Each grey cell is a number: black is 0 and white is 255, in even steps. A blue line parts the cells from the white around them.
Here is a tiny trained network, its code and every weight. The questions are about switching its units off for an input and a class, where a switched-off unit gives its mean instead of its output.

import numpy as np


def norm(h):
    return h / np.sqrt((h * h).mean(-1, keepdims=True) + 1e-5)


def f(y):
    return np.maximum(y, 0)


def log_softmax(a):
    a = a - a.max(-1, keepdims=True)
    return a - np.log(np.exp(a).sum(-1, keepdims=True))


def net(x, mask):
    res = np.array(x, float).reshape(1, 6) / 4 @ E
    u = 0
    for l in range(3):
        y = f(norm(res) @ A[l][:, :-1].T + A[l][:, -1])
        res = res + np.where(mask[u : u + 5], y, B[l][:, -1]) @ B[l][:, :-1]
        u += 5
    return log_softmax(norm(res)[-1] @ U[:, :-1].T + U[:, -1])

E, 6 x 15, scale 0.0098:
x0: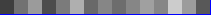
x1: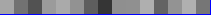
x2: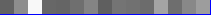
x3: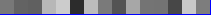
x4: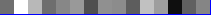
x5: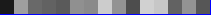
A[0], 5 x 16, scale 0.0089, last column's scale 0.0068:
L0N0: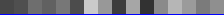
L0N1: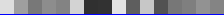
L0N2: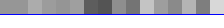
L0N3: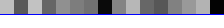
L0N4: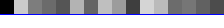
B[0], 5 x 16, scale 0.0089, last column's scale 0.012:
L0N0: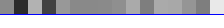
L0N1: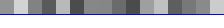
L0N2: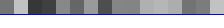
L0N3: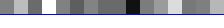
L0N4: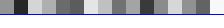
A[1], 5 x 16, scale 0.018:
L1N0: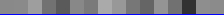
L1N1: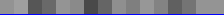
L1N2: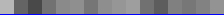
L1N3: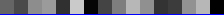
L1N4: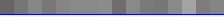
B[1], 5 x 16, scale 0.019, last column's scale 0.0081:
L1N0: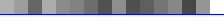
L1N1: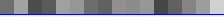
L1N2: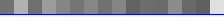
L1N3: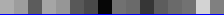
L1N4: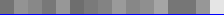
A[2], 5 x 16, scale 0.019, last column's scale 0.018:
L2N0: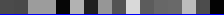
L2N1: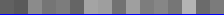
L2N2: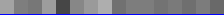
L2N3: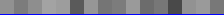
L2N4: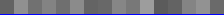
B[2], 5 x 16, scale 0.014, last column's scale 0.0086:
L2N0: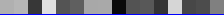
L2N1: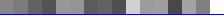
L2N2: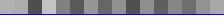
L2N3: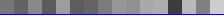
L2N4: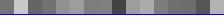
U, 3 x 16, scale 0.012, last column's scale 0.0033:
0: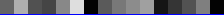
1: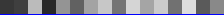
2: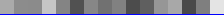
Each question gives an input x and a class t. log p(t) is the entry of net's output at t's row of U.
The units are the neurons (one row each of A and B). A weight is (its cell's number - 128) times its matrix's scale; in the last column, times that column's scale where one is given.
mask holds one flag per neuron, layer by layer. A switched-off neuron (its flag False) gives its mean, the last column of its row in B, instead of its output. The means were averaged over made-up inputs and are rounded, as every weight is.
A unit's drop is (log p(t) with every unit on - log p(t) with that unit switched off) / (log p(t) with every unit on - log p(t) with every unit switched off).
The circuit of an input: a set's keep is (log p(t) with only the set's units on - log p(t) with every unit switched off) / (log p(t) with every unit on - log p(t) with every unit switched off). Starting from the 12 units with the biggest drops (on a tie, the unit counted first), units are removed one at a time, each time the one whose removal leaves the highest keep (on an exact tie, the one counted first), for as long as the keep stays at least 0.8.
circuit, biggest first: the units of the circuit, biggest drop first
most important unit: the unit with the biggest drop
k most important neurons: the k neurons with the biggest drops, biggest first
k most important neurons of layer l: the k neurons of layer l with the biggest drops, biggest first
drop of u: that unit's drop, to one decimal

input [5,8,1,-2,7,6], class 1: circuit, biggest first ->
(L0N4)
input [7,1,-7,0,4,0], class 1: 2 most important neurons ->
(L0N4; L1N0)
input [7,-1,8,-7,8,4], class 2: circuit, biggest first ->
(L1N0; L0N4)
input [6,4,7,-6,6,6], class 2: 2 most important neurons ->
(L1N0; L0N4)
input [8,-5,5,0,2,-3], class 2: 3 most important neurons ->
(L1N0; L2N1; L2N3)
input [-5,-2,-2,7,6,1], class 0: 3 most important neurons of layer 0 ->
(L0N4; L0N0; L0N3)
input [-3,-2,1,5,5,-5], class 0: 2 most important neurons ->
(L0N4; L0N0)
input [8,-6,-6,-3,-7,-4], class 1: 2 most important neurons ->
(L0N0; L1N0)
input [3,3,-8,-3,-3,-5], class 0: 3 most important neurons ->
(L0N4; L1N1; L0N1)
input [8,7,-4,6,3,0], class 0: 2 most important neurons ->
(L0N4; L1N1)
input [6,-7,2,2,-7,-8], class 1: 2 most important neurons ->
(L1N0; L0N0)
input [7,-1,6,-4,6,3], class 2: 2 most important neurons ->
(L1N0; L0N0)
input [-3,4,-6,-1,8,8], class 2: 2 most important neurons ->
(L0N4; L0N0)
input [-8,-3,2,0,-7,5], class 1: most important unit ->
L0N0
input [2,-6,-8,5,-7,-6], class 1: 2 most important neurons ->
(L0N0; L1N0)
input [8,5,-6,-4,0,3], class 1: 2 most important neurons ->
(L1N0; L0N4)
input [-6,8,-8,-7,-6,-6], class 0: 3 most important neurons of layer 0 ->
(L0N4; L0N1; L0N0)
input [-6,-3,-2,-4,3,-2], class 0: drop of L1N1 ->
0.5
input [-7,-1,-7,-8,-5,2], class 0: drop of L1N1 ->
0.6
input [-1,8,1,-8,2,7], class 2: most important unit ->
L0N4
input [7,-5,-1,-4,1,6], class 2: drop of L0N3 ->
0.0
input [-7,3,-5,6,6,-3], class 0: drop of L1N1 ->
0.1
